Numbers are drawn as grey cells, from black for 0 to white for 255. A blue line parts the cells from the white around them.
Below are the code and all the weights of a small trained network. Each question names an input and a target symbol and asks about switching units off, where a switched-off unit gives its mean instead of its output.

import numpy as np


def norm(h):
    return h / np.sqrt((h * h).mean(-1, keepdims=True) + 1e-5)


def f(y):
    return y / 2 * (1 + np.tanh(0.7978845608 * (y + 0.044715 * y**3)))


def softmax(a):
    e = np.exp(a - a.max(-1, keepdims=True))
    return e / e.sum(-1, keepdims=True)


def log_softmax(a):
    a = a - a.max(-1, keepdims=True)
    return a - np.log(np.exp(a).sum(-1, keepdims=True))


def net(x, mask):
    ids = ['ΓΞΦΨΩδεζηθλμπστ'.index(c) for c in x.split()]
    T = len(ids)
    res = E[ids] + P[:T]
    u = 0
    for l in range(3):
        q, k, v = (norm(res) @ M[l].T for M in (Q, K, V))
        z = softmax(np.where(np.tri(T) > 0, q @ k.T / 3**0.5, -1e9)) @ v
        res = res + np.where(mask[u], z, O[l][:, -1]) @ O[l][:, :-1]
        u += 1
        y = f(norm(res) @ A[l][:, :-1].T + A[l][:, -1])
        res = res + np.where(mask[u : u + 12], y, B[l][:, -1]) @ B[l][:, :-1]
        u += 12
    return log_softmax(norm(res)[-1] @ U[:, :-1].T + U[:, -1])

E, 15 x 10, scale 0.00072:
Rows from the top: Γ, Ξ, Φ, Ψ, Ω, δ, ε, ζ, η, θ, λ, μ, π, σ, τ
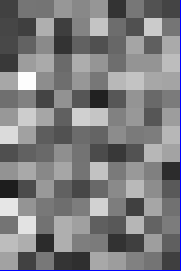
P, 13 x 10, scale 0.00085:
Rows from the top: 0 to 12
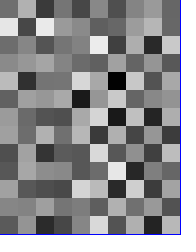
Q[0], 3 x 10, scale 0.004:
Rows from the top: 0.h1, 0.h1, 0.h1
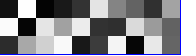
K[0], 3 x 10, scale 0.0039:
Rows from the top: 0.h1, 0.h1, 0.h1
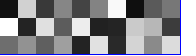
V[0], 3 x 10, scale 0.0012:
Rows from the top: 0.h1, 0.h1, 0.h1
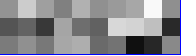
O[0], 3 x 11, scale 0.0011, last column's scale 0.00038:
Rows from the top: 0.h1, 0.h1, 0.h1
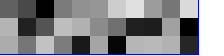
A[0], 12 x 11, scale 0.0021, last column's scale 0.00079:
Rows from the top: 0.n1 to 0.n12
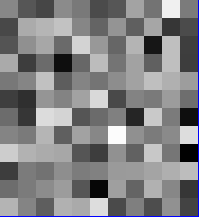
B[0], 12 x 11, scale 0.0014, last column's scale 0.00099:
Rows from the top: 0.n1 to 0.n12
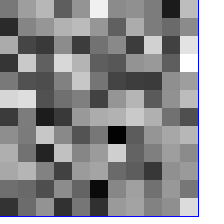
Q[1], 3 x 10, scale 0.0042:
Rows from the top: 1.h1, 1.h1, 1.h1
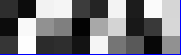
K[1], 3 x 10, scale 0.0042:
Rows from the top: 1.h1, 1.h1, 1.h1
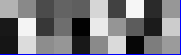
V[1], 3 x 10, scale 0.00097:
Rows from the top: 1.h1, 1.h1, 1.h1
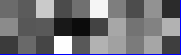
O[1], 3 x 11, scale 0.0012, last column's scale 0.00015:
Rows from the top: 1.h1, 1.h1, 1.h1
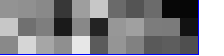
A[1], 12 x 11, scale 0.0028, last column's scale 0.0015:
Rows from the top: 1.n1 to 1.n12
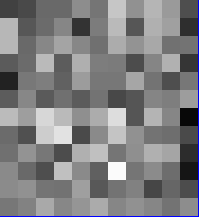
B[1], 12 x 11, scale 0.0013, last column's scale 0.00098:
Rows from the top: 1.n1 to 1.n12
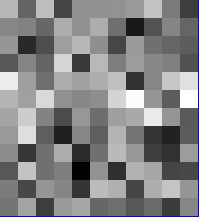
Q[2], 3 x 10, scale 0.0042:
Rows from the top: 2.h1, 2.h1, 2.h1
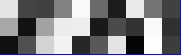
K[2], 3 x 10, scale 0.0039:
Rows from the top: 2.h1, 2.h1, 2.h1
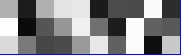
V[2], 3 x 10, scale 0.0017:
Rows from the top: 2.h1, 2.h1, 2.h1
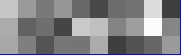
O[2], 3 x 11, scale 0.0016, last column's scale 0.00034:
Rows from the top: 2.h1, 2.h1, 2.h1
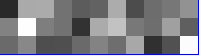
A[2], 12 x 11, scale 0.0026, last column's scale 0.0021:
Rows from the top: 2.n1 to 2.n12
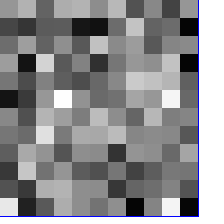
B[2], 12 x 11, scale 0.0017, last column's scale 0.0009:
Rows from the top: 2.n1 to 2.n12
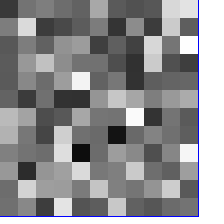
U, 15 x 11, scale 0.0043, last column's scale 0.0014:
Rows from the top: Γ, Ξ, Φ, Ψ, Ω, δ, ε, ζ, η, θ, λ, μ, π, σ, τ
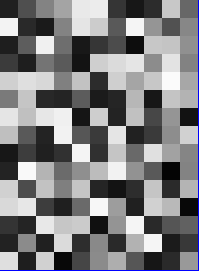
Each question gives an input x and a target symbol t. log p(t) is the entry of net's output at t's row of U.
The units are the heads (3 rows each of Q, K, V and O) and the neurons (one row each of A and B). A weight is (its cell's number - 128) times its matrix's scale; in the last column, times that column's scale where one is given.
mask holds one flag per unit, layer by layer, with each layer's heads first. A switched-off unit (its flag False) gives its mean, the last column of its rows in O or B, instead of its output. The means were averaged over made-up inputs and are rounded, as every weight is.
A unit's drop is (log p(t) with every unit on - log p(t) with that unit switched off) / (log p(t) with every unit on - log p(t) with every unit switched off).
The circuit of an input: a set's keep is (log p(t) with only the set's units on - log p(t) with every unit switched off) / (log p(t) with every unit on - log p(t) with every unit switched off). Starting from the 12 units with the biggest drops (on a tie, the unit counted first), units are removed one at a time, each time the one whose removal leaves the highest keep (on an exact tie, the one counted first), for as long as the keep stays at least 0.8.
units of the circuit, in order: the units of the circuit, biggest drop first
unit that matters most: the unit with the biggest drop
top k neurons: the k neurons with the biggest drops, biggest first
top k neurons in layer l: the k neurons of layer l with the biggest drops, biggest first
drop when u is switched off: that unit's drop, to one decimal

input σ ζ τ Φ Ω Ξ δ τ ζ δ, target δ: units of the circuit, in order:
(2.n2, 2.h1)
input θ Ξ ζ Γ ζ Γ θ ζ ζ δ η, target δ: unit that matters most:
0.n6
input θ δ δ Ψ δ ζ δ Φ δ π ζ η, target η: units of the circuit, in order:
(0.n7, 2.n5)
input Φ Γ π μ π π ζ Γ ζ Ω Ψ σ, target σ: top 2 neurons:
(1.n10, 0.n9)
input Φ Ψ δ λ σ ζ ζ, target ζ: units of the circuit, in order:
(2.n12, 2.h1)
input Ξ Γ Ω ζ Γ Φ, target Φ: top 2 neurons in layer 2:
(2.n4, 2.n6)
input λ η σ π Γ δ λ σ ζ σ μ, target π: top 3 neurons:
(2.n10, 0.n4, 0.n12)
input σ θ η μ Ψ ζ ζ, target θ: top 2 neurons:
(0.n4, 1.n7)
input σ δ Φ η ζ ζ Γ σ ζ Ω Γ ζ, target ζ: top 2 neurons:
(2.n12, 0.n9)
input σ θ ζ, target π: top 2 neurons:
(2.n10, 0.n4)
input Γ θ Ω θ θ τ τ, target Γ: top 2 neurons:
(0.n4, 2.n1)
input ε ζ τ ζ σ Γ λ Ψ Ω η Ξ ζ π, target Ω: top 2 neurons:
(0.n7, 1.n1)
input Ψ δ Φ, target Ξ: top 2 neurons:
(1.n3, 0.n3)
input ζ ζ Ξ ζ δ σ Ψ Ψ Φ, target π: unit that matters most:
2.n10
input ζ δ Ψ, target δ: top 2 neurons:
(0.n6, 0.n2)
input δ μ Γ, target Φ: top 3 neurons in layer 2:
(2.n4, 2.n6, 2.n11)
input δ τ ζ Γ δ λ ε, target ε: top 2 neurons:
(0.n3, 2.n9)
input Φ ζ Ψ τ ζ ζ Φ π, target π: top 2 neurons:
(2.n10, 1.n8)
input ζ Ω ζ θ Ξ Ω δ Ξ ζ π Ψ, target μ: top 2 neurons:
(0.n3, 0.n6)
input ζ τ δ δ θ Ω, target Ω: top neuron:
(1.n7)
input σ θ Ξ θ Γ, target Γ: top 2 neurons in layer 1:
(1.n5, 1.n7)
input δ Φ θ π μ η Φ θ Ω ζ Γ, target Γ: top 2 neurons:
(0.n8, 1.n5)
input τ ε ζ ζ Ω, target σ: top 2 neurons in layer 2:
(2.n3, 2.n6)
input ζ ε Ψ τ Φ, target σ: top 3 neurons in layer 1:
(1.n8, 1.n7, 1.n5)
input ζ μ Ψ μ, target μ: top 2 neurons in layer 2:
(2.n1, 2.n12)
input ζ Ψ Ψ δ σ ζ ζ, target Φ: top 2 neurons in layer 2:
(2.n4, 2.n6)
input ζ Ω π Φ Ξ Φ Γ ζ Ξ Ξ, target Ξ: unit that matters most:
2.n7
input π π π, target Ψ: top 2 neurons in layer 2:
(2.n6, 2.n10)
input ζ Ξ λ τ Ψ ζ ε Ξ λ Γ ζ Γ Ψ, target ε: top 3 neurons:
(0.n3, 2.n9, 0.n6)
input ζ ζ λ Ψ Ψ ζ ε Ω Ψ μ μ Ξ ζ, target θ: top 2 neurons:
(1.n7, 0.n4)
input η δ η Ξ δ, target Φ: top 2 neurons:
(2.n4, 0.n3)
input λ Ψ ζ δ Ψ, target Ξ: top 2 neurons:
(0.n3, 0.n5)
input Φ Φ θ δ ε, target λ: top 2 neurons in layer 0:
(0.n3, 0.n12)
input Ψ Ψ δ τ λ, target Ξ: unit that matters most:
0.n5
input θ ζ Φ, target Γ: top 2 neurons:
(0.n1, 0.n11)
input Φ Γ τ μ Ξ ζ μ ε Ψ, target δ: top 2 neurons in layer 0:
(0.n6, 0.n3)
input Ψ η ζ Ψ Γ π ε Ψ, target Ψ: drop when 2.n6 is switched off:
0.7
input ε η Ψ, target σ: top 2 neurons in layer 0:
(0.n3, 0.n11)
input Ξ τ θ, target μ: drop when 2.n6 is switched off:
0.2
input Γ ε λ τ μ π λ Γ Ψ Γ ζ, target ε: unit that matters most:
0.h1
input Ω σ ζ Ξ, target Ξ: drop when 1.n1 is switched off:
0.2
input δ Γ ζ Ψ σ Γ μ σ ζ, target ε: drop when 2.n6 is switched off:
0.1
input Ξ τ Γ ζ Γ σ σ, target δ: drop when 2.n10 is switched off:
0.0
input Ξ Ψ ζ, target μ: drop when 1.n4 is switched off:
0.1
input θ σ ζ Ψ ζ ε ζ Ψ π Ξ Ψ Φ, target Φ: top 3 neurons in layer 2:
(2.n4, 2.n6, 2.n5)
